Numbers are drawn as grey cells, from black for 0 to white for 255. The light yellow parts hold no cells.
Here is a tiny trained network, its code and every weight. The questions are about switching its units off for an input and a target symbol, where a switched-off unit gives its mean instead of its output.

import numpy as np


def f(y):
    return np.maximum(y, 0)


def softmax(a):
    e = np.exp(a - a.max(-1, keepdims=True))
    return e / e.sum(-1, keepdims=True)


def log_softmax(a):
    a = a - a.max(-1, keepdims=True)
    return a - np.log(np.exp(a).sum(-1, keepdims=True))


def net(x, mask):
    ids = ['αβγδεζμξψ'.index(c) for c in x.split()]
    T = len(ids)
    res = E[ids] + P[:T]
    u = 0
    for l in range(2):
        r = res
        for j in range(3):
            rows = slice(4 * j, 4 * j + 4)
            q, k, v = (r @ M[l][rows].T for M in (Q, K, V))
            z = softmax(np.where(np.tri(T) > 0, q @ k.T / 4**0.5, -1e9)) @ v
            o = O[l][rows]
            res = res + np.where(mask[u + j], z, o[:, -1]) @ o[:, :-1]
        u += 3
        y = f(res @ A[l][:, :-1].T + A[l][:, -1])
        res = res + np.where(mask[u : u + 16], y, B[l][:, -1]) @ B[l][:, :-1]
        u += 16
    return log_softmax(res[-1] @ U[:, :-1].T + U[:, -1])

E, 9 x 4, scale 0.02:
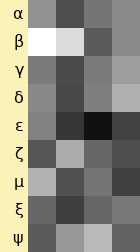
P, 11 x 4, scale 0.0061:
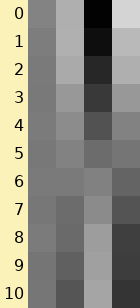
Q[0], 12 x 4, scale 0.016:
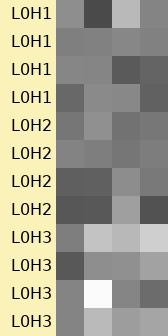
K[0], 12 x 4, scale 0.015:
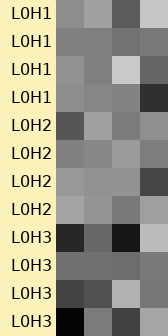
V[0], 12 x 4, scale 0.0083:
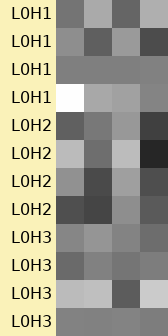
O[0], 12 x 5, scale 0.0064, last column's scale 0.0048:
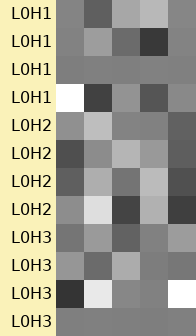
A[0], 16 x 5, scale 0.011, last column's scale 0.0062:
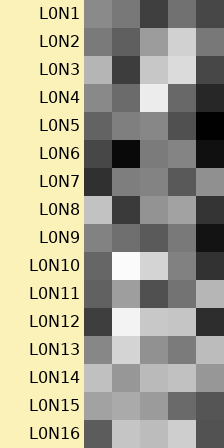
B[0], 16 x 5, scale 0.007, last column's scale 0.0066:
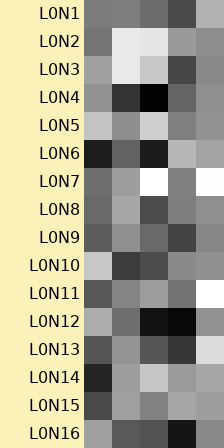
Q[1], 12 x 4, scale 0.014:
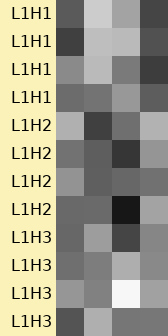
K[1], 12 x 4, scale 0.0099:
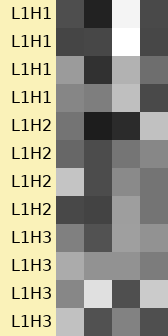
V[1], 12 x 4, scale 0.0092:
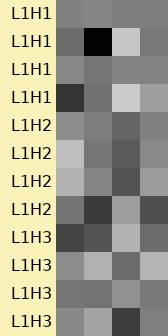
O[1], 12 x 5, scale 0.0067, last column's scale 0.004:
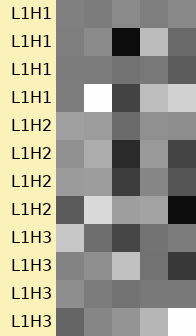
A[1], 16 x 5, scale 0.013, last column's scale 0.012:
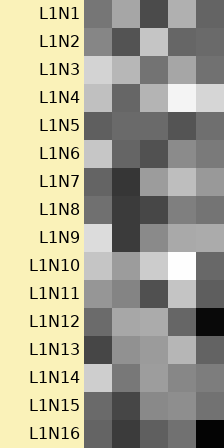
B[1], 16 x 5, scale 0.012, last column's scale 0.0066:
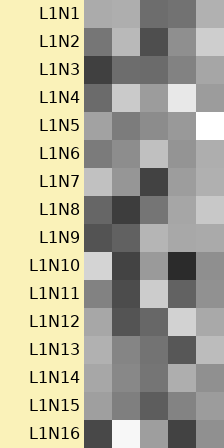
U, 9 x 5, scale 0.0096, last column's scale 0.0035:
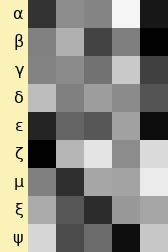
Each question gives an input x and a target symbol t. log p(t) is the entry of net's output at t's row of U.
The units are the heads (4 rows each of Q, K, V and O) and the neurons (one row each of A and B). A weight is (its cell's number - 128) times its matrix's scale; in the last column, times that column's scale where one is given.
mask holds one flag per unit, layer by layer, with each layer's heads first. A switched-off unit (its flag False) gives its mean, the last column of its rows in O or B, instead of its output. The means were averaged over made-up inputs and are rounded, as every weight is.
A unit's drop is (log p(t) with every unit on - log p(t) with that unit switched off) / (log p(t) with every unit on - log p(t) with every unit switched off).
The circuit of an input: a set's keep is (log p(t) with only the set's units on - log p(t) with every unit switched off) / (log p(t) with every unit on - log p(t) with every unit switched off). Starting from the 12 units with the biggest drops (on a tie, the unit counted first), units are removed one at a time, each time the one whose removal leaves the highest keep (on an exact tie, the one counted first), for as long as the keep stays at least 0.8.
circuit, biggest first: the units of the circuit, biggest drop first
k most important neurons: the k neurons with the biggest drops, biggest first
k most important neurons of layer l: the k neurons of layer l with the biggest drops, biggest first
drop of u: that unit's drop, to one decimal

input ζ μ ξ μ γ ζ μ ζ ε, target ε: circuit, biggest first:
[L1N8 L0N6]
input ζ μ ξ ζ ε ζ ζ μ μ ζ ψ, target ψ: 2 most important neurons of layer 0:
[L0N12 L0N10]
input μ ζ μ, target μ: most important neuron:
[L1N9]
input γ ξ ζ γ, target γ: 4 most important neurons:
[L1N4 L1N7 L0N2 L0N13]
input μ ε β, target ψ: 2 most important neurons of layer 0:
[L0N13 L0N14]
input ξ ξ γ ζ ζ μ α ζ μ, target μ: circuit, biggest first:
[L0H3 L1N9]
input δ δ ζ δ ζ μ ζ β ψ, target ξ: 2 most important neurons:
[L0N4 L1N7]
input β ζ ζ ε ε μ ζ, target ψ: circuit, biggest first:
[L0H3 L1H2]
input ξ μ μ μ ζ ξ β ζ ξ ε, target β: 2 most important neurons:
[L0N7 L1N1]
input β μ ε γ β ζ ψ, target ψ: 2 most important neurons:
[L0N4 L0N6]
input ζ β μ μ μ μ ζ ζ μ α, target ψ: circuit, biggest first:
[L0H3 L0H2 L0N12 L0N16]
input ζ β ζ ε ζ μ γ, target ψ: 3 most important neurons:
[L0N12 L0N16 L0N14]
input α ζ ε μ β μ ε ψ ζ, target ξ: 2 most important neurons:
[L0N14 L0N4]
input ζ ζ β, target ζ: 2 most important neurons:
[L0N14 L0N13]
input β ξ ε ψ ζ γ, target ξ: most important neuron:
[L0N12]
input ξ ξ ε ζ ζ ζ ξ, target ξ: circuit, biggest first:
[L1N7 L0H3 L0N6]
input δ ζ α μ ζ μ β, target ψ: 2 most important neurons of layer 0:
[L0N13 L0N7]
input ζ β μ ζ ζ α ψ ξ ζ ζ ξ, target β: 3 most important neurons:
[L0N7 L1N13 L1N1]
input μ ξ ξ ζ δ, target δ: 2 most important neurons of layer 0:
[L0N2 L0N13]
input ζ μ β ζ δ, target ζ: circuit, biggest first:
[L0H3]
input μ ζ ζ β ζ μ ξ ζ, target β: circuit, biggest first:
[L1H1 L0H2 L1N1]
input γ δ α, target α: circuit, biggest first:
[L1N4 L0N13]
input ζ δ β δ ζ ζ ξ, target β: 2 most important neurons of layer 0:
[L0N7 L0N14]
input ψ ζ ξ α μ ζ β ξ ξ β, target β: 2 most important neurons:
[L1N1 L0N13]
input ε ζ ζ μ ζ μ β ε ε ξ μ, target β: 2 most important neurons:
[L0N7 L1N1]
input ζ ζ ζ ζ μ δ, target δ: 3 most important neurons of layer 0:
[L0N2 L0N3 L0N13]
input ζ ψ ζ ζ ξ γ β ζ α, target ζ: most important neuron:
[L0N7]
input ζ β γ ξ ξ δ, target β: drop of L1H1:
0.7
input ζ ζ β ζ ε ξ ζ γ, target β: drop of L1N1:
0.2
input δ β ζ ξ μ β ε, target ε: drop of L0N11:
0.1
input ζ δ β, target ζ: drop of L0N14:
0.3
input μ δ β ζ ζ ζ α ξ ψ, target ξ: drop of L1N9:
0.0
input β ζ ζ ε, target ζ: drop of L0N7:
0.1
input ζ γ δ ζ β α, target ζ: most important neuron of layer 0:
[L0N6]
